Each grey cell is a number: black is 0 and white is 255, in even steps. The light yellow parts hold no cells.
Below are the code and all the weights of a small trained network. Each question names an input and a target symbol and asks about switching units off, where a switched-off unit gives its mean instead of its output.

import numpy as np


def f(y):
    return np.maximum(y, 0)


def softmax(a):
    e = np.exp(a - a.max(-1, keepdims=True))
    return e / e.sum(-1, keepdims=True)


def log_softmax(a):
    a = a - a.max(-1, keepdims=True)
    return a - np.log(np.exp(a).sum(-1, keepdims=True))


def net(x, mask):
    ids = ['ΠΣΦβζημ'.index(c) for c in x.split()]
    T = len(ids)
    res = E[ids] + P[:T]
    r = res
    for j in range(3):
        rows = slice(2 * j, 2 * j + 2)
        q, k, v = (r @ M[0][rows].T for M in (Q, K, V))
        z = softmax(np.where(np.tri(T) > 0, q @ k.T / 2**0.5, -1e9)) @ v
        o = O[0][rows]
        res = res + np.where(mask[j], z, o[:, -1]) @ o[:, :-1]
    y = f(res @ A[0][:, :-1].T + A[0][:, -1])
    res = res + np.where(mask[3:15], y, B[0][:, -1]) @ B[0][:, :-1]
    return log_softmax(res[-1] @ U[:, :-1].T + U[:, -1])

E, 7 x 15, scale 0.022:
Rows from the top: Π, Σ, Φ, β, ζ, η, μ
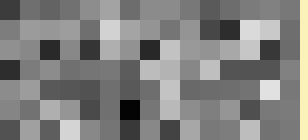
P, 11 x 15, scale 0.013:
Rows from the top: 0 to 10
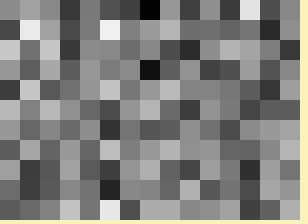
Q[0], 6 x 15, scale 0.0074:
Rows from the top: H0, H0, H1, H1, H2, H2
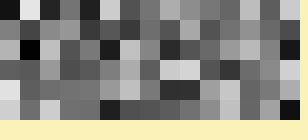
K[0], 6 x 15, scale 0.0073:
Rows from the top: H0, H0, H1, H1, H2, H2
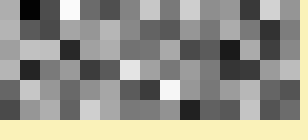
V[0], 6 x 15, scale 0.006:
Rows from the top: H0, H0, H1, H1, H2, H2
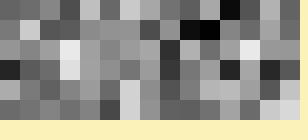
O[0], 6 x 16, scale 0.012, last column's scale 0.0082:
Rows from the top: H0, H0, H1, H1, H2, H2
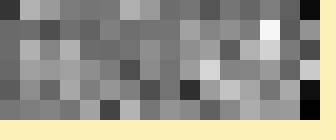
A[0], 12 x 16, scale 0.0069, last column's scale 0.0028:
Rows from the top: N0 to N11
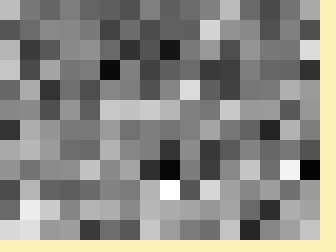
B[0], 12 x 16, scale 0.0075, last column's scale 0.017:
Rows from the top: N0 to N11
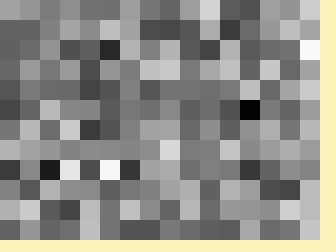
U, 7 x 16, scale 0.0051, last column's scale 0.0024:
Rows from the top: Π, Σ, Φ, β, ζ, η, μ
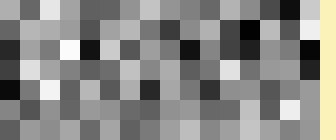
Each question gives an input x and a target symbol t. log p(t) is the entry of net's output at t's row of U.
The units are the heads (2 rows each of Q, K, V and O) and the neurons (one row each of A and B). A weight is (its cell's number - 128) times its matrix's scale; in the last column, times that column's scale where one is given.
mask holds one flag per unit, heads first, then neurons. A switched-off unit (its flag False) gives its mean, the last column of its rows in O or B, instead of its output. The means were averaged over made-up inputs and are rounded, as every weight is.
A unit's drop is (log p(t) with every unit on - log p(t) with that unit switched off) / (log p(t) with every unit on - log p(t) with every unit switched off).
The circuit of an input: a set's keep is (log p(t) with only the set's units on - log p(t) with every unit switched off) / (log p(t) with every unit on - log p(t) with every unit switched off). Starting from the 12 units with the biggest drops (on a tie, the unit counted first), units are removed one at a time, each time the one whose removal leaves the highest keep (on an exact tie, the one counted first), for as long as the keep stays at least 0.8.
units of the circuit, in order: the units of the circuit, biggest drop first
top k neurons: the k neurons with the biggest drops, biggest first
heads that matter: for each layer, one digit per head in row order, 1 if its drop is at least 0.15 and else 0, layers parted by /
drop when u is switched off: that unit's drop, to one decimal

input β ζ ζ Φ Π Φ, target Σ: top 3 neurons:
N0; N9; N5
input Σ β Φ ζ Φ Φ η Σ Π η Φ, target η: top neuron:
N2
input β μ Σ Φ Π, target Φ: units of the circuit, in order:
H2; N6
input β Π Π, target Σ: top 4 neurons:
N9; N2; N4; N11
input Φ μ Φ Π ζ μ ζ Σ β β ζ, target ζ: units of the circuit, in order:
N11; H0
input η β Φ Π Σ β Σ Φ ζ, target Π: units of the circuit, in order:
N1; N9
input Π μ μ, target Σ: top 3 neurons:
N1; N9; N4
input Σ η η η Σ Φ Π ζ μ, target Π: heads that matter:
010
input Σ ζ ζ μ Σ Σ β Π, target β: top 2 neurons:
N10; N6
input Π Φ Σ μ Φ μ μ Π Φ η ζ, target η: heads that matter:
100
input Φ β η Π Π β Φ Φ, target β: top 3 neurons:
N10; N6; N7
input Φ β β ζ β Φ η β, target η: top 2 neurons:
N10; N2
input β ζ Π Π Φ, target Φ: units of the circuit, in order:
N5; H2
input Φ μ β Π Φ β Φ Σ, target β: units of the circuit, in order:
H0; N7
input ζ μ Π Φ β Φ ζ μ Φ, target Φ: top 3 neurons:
N10; N1; N5
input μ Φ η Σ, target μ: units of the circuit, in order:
H1
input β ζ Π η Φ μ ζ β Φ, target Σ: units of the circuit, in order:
N0; N5
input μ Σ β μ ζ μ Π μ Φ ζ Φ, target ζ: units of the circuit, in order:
H2; N5; H1
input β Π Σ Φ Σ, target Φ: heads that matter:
101
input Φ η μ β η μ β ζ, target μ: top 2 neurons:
N2; N9
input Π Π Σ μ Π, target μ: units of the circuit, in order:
H1; N9
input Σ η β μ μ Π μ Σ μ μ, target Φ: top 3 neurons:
N1; N9; N10
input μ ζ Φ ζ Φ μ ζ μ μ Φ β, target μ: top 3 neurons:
N10; N9; N2
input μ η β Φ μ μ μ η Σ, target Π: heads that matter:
100
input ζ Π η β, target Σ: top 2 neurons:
N9; N6
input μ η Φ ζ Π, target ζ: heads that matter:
111
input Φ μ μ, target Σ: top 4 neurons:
N1; N0; N9; N4
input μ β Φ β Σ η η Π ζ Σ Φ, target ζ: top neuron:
N5
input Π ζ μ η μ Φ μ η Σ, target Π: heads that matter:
010
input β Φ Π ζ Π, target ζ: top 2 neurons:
N0; N4
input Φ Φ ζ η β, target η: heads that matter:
010
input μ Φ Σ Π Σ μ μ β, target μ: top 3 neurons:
N9; N10; N2
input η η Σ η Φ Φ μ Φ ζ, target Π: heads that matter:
100
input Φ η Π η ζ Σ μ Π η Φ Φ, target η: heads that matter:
110
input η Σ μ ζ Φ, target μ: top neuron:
N2
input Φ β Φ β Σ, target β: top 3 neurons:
N10; N7; N6
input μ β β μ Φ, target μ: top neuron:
N9
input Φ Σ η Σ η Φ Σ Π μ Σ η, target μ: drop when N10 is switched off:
0.1
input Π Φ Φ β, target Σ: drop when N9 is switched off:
0.2
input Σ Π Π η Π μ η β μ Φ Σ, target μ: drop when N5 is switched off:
-0.1
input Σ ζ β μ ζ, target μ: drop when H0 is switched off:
0.0
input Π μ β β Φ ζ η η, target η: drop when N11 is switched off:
0.1
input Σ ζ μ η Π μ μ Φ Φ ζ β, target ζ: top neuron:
N0
